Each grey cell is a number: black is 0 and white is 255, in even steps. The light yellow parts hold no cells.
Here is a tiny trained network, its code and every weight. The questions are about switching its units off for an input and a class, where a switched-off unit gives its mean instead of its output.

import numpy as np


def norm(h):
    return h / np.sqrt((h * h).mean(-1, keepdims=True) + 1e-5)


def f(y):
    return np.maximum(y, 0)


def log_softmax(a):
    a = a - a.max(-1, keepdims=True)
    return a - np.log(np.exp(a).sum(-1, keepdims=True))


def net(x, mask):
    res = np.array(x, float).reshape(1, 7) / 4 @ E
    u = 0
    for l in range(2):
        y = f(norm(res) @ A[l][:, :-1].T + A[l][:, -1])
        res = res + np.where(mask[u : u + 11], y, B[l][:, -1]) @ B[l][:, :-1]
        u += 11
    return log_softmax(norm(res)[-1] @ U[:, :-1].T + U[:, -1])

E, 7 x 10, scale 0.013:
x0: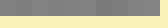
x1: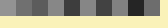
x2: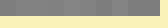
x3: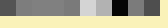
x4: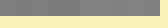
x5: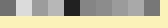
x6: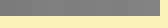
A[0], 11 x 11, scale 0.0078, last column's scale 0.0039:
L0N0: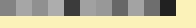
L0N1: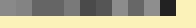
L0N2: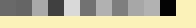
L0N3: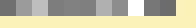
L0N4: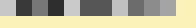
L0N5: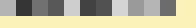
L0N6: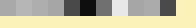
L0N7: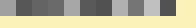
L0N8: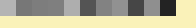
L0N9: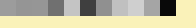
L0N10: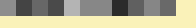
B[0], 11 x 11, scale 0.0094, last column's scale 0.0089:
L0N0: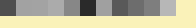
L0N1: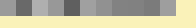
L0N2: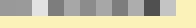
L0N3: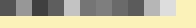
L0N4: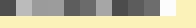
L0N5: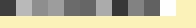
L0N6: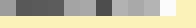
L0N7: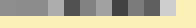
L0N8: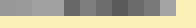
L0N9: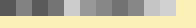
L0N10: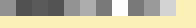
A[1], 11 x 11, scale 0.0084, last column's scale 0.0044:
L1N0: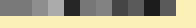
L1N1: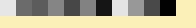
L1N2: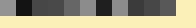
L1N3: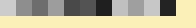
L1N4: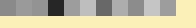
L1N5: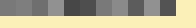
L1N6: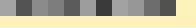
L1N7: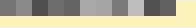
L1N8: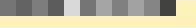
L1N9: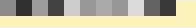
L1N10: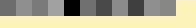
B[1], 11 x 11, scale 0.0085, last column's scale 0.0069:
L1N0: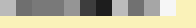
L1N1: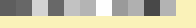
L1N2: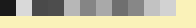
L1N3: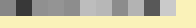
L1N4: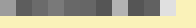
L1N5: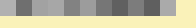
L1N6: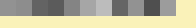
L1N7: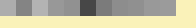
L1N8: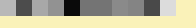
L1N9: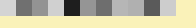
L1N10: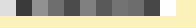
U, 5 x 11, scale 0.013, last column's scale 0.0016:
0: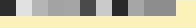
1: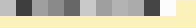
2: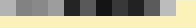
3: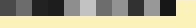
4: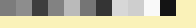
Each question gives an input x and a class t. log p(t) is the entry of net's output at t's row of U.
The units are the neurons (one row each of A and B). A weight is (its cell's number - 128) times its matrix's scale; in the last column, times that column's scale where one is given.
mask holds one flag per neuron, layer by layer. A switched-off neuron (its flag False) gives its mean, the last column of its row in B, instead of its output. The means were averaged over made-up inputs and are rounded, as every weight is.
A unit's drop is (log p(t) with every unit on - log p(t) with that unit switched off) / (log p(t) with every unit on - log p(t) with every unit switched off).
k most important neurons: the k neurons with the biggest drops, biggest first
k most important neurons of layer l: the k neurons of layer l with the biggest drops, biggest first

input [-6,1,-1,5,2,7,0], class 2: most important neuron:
(L0N9)
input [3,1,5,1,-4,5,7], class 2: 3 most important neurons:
(L0N9, L0N2, L0N0)
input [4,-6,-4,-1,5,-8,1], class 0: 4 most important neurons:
(L0N5, L0N4, L0N6, L1N10)
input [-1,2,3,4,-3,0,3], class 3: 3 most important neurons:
(L0N5, L0N4, L0N10)
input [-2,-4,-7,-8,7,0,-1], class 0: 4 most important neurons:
(L0N5, L0N4, L0N10, L0N7)
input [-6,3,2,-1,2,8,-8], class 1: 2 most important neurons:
(L0N6, L0N5)
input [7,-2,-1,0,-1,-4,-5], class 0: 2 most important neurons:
(L0N4, L0N5)
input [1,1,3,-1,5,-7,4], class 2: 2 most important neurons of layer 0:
(L0N9, L0N3)
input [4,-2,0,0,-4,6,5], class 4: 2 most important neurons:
(L0N6, L0N5)
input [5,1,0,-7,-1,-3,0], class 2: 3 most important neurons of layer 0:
(L0N7, L0N3, L0N2)
